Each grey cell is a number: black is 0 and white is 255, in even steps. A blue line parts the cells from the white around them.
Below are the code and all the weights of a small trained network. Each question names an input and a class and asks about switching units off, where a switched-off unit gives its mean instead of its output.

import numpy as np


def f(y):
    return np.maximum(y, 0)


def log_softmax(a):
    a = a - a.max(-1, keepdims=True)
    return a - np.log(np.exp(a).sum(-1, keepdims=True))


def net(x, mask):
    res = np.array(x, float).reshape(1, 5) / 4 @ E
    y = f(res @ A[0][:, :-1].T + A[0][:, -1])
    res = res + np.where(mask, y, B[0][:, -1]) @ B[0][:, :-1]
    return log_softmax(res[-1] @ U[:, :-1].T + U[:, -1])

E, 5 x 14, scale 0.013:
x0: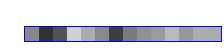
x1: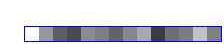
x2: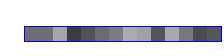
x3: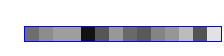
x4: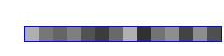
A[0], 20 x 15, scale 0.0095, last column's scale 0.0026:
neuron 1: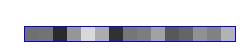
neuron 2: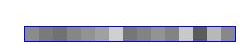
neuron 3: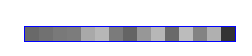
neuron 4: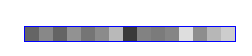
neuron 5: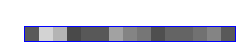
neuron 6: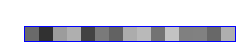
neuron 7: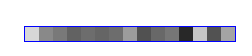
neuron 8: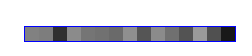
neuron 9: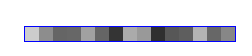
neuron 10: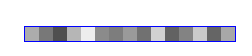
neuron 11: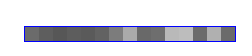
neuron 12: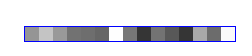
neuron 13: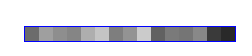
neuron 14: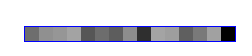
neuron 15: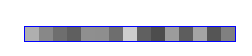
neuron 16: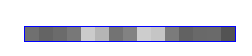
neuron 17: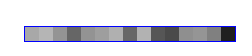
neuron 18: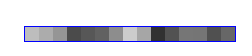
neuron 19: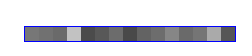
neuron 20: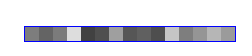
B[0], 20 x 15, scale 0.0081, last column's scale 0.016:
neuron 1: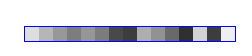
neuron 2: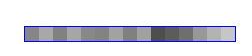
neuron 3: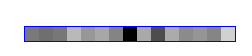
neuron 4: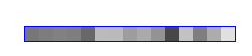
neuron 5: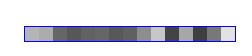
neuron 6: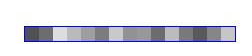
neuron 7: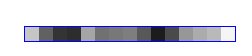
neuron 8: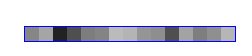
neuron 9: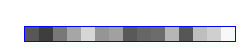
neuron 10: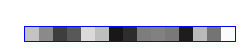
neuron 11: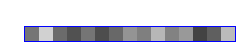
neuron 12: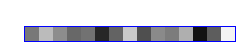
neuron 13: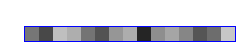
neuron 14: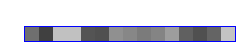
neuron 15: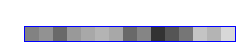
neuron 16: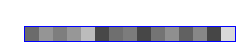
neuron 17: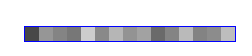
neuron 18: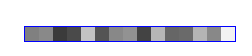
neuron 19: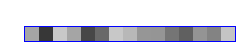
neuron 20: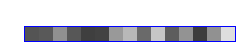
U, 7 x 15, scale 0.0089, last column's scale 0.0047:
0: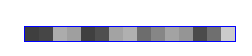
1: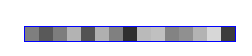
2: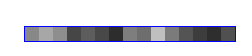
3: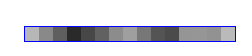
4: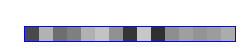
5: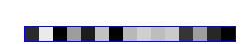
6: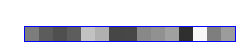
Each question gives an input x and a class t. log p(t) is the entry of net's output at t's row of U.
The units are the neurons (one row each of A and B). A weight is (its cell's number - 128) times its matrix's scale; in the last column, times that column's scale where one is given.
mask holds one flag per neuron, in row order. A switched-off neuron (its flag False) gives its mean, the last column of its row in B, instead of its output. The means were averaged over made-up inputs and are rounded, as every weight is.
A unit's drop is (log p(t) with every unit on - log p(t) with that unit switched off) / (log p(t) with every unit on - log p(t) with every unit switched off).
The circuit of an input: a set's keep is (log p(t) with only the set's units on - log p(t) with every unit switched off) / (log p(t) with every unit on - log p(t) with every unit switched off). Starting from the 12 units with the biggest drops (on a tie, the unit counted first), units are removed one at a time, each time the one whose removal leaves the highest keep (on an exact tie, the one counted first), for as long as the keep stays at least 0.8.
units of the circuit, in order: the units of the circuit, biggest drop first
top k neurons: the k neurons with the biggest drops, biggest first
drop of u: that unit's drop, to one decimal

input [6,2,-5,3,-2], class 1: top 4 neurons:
[neuron 4; neuron 18; neuron 20; neuron 7]
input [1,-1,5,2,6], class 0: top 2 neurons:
[neuron 10; neuron 6]
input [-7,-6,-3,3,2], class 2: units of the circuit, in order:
[neuron 12]
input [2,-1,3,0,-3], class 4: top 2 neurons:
[neuron 20; neuron 12]
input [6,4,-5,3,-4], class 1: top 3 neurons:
[neuron 4; neuron 18; neuron 7]
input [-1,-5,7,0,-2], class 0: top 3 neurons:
[neuron 10; neuron 1; neuron 6]
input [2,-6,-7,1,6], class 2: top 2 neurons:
[neuron 10; neuron 9]
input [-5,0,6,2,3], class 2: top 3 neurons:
[neuron 5; neuron 12; neuron 4]
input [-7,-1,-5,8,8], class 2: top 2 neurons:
[neuron 5; neuron 12]
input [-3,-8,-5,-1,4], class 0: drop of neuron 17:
-0.1
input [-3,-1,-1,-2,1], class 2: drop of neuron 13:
-0.1
